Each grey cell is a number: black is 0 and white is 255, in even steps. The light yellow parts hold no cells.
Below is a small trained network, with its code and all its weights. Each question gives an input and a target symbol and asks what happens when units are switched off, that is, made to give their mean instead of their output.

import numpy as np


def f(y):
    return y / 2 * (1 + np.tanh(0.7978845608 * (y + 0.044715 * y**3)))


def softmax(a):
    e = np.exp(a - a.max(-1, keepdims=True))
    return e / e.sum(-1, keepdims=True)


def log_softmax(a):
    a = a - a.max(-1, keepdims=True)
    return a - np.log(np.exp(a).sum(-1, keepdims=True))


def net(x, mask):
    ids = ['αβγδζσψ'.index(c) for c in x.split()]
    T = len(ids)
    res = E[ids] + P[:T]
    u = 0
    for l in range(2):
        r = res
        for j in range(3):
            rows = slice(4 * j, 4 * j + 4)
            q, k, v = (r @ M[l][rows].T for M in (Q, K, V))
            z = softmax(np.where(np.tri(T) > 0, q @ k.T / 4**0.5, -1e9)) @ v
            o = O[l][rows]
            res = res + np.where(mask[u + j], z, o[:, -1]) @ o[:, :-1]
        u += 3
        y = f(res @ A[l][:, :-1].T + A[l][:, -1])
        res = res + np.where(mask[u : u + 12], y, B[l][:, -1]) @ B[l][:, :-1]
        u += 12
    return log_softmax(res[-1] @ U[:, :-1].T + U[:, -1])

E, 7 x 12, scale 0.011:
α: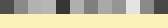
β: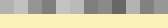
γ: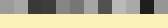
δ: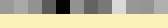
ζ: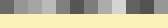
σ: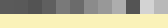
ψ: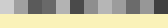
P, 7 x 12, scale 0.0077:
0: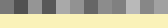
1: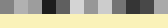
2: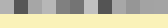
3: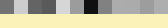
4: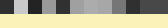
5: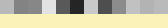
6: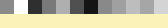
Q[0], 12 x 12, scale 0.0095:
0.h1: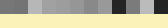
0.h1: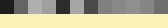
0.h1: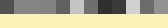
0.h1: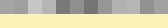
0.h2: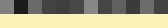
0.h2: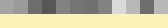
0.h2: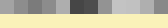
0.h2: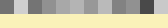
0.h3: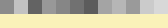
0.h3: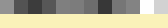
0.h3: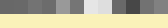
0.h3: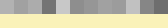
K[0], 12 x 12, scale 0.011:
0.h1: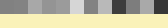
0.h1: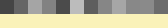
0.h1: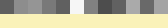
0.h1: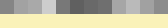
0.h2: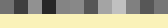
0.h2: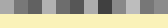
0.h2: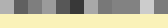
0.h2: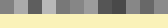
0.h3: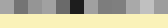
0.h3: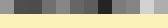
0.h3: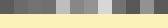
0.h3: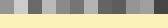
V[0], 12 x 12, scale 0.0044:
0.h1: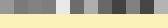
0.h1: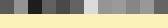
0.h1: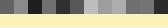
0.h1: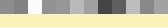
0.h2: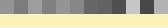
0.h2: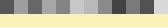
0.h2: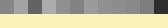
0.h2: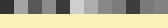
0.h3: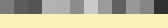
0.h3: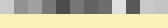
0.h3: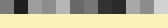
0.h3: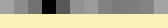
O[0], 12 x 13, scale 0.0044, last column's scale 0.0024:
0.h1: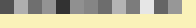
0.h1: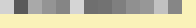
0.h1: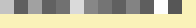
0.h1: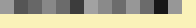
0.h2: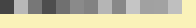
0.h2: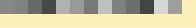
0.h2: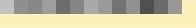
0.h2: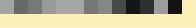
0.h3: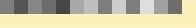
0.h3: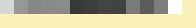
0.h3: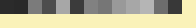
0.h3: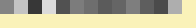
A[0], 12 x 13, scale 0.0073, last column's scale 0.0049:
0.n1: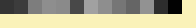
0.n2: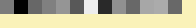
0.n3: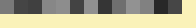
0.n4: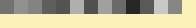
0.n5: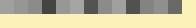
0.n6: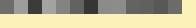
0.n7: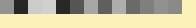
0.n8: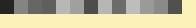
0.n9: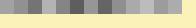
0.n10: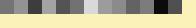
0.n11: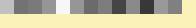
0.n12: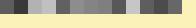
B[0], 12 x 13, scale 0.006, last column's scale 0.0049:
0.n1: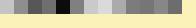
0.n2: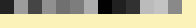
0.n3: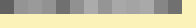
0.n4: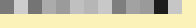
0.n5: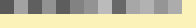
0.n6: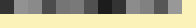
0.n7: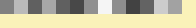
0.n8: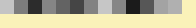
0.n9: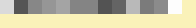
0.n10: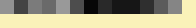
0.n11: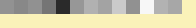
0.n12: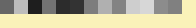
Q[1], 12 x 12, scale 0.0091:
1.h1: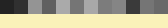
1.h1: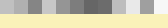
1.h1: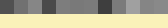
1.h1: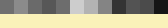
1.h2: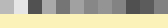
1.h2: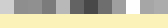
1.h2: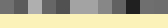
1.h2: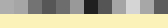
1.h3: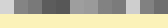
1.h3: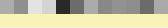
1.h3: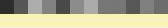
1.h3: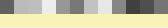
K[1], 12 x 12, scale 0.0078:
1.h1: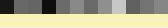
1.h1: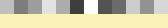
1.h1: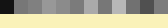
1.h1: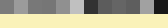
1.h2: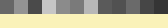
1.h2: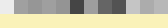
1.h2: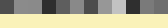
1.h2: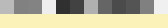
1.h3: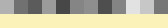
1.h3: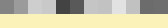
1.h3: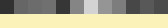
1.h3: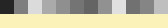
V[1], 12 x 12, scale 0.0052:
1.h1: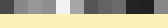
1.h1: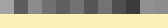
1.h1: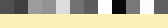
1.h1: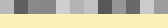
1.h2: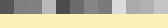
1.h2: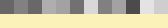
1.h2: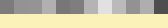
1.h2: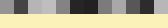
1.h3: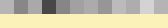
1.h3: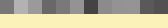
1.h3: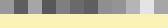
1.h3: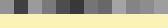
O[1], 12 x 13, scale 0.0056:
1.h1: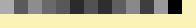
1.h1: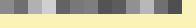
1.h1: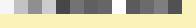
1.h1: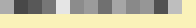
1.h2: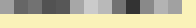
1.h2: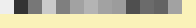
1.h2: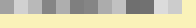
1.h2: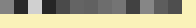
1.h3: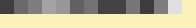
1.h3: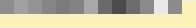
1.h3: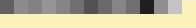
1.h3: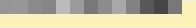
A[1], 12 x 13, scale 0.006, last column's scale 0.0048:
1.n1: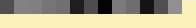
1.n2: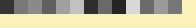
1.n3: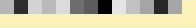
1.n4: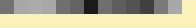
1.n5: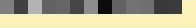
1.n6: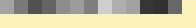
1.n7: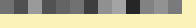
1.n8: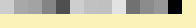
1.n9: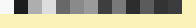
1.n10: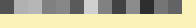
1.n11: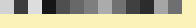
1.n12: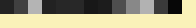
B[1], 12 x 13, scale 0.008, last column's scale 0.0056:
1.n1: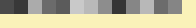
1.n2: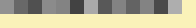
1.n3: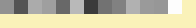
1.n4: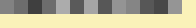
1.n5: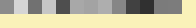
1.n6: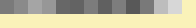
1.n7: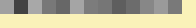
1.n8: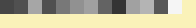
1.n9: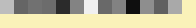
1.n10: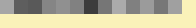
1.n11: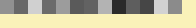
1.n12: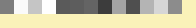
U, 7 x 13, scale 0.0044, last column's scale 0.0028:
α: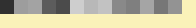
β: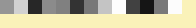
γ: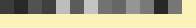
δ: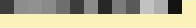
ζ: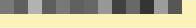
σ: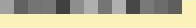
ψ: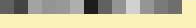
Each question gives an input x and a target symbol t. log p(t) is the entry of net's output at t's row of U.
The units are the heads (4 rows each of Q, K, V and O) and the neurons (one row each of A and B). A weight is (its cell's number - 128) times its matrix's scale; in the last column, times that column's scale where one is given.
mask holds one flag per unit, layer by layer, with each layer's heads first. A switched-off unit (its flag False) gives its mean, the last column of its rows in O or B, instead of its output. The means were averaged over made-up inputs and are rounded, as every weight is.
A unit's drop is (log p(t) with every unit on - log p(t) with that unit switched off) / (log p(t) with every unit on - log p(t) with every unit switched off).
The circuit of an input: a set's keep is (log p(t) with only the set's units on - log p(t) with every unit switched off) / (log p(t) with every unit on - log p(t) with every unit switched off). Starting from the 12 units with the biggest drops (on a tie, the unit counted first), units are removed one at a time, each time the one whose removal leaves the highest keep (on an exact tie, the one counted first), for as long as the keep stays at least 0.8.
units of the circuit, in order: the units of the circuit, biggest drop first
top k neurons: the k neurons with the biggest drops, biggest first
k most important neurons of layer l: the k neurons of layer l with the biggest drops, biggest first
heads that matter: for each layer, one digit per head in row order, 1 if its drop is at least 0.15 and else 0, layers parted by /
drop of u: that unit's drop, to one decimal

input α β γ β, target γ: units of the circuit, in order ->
1.h1, 1.n2
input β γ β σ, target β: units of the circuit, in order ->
1.n8, 0.n8, 1.n3
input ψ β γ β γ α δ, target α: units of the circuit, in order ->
0.n12, 1.h1, 1.n8
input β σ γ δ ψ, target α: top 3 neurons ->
1.n8, 0.n11, 0.n4
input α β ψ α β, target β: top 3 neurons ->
0.n11, 0.n10, 1.n8
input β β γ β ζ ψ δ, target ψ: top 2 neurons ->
0.n9, 1.n3
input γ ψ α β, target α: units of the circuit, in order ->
0.n12, 1.h1, 1.h2, 1.n8
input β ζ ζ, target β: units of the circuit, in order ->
0.n7, 1.n3
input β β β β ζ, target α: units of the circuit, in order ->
1.h3, 0.n4, 1.n8, 0.h3
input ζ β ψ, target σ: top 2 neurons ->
1.n9, 0.n9
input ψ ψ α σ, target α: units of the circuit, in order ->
0.n12, 1.h1, 1.h2, 1.n8
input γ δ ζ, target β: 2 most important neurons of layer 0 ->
0.n7, 0.n4
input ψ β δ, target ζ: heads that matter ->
001 / 010
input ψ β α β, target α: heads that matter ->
000 / 110
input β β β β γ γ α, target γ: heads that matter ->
000 / 100
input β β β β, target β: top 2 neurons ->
0.n8, 1.n8
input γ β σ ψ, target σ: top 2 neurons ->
1.n9, 0.n2
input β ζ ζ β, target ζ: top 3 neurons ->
1.n11, 0.n7, 0.n4
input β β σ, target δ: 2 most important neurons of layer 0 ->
0.n2, 0.n7
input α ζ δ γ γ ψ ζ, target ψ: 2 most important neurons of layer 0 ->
0.n9, 0.n8
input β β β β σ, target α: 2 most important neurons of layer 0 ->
0.n4, 0.n9
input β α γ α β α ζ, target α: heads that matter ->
000 / 110
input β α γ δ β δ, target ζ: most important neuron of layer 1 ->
1.n11
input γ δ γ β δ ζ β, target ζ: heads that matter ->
000 / 010
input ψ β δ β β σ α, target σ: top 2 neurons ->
1.n9, 0.n2
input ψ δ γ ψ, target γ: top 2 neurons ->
1.n2, 0.n4
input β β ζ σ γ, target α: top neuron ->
0.n11
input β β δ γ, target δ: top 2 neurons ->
1.n12, 0.n6
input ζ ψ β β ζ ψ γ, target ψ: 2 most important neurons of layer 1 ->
1.n3, 1.n9
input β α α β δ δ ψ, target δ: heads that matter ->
001 / 110
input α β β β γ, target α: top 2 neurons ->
1.n8, 0.n11
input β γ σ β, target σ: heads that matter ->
000 / 110
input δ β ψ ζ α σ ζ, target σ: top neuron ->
1.n9
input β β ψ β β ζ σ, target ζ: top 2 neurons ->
0.n7, 1.n11
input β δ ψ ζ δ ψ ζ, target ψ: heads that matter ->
010 / 100
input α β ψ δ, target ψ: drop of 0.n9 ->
0.1
